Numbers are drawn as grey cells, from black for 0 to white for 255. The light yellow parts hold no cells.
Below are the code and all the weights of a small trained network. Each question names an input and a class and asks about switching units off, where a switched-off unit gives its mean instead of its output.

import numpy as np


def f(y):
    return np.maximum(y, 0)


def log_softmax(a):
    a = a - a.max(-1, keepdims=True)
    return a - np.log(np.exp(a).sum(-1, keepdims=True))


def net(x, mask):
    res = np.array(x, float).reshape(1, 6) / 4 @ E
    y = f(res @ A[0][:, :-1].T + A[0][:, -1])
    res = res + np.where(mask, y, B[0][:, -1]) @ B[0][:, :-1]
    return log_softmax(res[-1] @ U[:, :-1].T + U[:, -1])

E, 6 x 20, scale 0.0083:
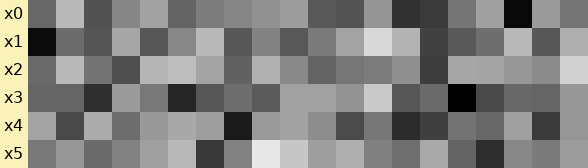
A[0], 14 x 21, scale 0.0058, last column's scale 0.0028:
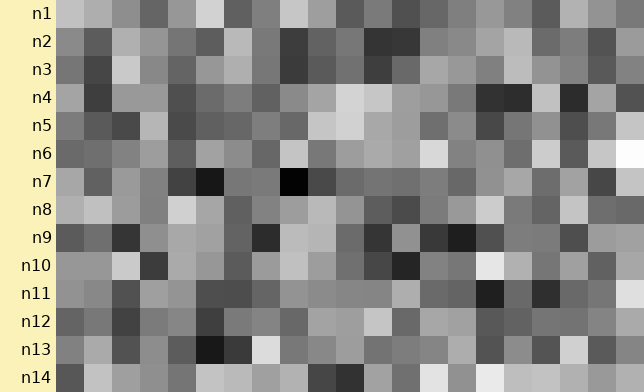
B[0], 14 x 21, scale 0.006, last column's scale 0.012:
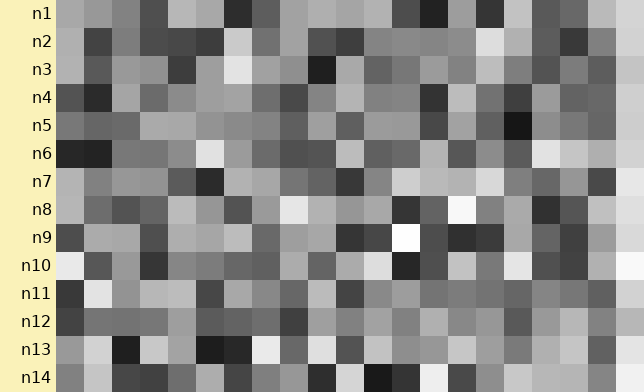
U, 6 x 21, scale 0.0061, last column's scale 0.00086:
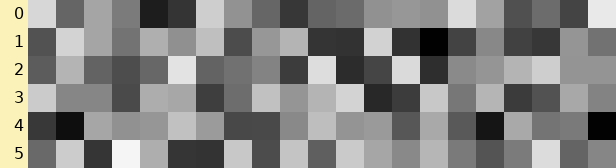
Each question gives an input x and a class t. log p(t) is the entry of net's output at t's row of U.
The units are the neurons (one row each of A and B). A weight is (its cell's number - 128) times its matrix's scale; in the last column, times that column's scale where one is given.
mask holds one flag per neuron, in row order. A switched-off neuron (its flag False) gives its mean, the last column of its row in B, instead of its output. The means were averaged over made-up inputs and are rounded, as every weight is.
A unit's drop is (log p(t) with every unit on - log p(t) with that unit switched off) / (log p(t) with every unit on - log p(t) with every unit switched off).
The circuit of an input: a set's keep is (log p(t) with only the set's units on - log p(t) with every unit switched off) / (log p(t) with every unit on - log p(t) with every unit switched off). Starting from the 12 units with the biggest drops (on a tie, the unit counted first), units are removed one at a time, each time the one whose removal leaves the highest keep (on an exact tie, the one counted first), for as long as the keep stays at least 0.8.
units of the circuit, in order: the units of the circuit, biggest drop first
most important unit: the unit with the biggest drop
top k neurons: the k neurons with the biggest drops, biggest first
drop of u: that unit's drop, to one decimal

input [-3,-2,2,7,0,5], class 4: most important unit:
n4
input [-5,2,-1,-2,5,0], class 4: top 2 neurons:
[n4 n14]
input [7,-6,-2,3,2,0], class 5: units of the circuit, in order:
[n13 n11]
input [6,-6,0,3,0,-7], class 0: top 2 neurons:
[n2 n7]
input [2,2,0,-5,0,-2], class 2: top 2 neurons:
[n14 n7]
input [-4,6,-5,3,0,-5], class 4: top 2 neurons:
[n4 n5]
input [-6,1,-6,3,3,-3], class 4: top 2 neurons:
[n4 n5]
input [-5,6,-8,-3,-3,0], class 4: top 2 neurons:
[n4 n6]
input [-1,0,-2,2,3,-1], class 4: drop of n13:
0.2
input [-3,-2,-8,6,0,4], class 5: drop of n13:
0.1
